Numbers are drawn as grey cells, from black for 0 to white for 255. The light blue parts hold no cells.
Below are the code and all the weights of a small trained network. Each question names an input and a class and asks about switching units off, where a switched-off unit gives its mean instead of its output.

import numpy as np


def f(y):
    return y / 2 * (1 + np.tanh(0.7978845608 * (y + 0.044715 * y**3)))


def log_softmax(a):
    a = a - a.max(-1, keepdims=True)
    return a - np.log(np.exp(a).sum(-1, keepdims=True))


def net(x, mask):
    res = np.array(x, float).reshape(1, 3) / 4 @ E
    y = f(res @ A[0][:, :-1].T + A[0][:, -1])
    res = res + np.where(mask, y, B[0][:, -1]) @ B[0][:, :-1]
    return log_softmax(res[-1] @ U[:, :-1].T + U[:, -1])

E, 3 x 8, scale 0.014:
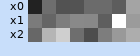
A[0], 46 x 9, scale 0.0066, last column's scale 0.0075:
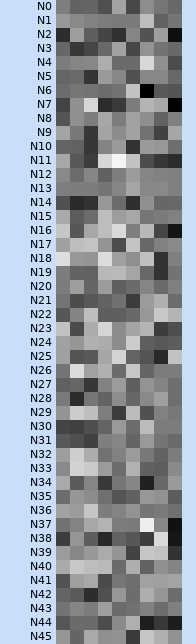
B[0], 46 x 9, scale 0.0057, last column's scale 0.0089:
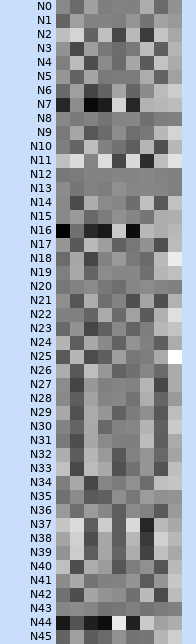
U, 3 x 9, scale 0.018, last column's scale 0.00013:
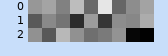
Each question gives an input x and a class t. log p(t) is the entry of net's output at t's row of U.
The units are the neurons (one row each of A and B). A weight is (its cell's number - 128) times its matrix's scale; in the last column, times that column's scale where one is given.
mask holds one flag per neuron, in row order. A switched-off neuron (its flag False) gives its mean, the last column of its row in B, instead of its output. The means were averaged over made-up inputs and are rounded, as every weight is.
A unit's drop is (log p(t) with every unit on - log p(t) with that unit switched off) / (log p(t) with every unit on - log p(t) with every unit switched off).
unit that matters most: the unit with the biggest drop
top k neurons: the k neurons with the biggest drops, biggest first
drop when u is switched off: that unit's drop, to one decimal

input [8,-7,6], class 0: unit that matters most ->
N2
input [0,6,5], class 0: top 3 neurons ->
[N37, N16, N39]
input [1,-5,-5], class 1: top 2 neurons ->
[N44, N6]
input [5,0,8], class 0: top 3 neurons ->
[N2, N38, N22]
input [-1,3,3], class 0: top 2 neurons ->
[N16, N44]
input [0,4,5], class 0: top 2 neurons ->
[N16, N37]
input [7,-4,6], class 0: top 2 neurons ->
[N2, N38]
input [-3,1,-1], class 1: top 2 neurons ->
[N11, N37]
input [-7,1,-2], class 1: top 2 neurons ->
[N16, N23]
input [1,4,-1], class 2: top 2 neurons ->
[N7, N16]
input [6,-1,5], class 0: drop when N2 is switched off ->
0.4
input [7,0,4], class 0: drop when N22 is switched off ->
0.2
